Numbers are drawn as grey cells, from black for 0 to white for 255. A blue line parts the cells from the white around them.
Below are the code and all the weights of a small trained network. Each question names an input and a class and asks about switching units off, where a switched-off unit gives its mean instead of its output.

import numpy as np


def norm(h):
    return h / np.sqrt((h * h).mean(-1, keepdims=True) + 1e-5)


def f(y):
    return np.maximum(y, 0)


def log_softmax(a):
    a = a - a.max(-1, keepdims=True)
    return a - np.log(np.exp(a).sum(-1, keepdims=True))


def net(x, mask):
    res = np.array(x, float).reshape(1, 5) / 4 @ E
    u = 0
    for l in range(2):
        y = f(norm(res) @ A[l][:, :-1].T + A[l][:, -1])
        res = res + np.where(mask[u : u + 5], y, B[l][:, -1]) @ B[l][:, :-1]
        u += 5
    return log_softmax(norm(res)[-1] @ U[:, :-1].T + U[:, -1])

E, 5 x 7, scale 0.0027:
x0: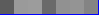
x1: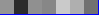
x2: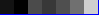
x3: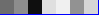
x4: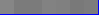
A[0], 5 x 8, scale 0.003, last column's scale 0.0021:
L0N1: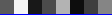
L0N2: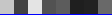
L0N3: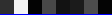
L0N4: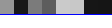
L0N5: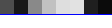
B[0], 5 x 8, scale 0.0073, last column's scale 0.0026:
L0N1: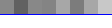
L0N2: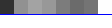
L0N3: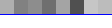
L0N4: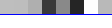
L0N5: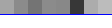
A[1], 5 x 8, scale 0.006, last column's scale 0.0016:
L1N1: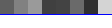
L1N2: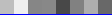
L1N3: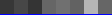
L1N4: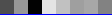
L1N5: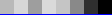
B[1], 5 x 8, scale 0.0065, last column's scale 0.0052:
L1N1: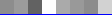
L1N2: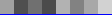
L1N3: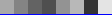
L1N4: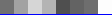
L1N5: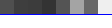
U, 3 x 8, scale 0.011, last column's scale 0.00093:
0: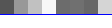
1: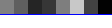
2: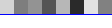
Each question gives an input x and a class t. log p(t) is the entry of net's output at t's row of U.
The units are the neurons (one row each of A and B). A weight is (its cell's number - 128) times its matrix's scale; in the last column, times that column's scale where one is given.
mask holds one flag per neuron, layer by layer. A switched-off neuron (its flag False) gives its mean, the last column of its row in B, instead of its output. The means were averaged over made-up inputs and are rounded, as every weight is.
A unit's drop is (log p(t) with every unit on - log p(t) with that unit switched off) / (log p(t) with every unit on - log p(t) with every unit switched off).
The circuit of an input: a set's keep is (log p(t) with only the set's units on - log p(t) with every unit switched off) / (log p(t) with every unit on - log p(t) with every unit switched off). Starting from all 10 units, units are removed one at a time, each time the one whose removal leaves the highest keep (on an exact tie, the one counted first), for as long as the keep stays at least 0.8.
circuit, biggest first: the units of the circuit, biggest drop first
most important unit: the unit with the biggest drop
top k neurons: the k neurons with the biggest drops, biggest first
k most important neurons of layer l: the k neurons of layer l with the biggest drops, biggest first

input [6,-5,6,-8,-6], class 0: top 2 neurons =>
[L1N1 L1N5]
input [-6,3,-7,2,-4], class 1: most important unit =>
L1N5
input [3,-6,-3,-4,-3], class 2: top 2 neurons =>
[L0N3 L1N2]
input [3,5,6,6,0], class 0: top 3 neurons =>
[L1N4 L1N5 L1N2]
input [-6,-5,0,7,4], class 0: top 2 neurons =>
[L1N4 L0N4]
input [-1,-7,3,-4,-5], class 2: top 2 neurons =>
[L0N3 L1N5]
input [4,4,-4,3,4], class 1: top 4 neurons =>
[L1N5 L0N3 L0N1 L1N1]
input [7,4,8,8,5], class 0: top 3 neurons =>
[L1N4 L1N5 L1N2]
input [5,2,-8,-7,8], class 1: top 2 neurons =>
[L1N5 L1N4]
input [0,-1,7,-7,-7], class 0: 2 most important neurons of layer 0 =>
[L0N2 L0N1]
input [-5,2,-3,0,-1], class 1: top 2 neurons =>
[L1N5 L0N3]
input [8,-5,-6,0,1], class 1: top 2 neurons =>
[L1N5 L0N4]
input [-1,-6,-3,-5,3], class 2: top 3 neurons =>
[L0N3 L1N2 L1N4]
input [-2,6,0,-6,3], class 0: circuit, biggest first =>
[L0N2]
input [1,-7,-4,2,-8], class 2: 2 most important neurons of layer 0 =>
[L0N3 L0N1]
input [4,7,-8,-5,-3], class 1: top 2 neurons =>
[L1N5 L1N4]
